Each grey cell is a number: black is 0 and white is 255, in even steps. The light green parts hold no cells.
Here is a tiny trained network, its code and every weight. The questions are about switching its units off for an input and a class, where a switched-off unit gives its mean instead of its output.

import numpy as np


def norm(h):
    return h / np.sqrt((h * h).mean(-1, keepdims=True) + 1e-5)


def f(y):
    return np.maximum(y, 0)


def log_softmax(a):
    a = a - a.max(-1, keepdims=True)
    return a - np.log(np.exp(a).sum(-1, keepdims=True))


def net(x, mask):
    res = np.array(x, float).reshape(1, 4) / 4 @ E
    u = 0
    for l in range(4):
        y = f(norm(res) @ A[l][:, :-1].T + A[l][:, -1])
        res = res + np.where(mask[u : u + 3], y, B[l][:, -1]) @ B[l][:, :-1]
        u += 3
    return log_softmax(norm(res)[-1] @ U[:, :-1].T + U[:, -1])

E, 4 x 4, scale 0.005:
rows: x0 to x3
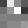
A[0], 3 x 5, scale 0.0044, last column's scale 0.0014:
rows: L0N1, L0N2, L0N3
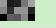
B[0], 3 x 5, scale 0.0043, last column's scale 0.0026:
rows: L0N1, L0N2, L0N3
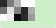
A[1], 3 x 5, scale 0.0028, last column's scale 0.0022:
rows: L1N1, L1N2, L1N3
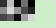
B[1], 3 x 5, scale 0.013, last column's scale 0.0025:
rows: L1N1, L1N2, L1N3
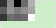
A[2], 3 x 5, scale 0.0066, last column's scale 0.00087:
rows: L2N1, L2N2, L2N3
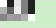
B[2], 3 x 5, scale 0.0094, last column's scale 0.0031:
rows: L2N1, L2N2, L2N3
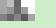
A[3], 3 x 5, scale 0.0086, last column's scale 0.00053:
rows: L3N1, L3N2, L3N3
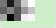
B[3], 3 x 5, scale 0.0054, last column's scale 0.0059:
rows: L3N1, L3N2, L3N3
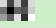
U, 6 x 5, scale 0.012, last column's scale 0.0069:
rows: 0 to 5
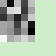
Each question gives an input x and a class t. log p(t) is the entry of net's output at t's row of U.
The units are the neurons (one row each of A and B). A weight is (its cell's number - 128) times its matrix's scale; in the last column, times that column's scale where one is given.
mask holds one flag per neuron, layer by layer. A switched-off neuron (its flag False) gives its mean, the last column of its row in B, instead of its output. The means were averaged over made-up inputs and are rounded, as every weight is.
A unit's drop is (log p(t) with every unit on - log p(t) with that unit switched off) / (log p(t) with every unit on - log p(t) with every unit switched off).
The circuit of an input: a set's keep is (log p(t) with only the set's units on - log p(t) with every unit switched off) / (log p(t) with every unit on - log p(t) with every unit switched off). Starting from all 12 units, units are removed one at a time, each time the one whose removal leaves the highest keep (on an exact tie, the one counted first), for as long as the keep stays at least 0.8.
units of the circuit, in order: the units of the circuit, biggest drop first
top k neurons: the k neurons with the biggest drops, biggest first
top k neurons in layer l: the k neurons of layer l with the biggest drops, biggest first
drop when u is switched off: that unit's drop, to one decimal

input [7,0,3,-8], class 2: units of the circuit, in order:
(L3N3)
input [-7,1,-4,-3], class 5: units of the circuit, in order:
(L2N1 L1N1)
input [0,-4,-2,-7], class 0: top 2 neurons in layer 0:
(L0N1 L0N2)
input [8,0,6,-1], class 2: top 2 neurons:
(L3N3 L1N1)
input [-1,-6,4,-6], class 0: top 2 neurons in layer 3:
(L3N1 L3N3)
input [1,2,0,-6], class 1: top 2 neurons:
(L2N1 L3N2)
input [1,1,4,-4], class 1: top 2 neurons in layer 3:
(L3N2 L3N1)
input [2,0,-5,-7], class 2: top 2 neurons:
(L3N3 L3N1)
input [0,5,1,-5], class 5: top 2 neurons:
(L1N3 L1N1)
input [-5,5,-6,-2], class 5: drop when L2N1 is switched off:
0.1
